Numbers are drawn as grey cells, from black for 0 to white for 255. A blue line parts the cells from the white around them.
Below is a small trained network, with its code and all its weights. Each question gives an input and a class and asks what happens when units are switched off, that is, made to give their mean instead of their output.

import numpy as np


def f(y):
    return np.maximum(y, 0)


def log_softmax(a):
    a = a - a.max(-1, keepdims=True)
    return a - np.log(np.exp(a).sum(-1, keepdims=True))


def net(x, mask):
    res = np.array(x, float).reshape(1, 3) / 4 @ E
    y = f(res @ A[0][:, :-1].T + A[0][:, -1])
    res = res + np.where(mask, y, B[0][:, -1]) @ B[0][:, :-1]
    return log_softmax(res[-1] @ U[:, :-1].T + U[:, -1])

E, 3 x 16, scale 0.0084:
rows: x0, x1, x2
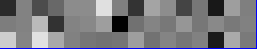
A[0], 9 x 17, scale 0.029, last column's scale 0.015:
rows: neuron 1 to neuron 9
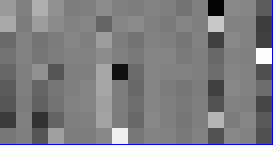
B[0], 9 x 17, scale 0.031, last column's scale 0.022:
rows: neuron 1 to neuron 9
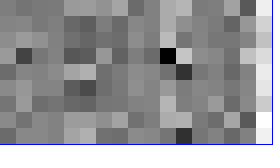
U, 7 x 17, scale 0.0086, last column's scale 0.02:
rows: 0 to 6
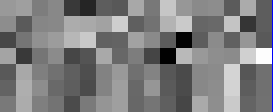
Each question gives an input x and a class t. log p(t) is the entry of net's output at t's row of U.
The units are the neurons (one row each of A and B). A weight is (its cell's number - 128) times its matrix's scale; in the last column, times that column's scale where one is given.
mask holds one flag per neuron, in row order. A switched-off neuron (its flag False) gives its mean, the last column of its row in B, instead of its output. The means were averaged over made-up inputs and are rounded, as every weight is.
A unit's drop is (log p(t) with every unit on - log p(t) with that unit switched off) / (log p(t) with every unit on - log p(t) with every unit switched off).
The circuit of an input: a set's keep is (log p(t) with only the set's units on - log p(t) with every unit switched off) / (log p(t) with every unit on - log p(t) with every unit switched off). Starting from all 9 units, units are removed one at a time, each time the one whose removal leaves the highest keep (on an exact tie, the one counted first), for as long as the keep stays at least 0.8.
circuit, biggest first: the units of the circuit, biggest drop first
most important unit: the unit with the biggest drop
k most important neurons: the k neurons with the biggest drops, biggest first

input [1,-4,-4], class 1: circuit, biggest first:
neuron 8
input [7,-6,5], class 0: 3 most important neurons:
neuron 6; neuron 5; neuron 3
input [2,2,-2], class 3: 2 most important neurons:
neuron 9; neuron 1
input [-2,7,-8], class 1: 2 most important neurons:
neuron 8; neuron 9
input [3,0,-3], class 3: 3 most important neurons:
neuron 1; neuron 4; neuron 2
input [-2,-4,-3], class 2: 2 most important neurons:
neuron 1; neuron 4
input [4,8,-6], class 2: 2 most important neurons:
neuron 5; neuron 1
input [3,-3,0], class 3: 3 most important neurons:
neuron 5; neuron 4; neuron 2
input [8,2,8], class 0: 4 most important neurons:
neuron 6; neuron 3; neuron 8; neuron 7
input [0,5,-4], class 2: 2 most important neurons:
neuron 5; neuron 1
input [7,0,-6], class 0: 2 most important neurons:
neuron 6; neuron 7
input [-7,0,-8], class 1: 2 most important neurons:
neuron 8; neuron 6
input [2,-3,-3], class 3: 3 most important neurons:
neuron 1; neuron 5; neuron 4
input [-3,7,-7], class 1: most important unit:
neuron 8
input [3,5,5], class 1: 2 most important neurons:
neuron 1; neuron 9
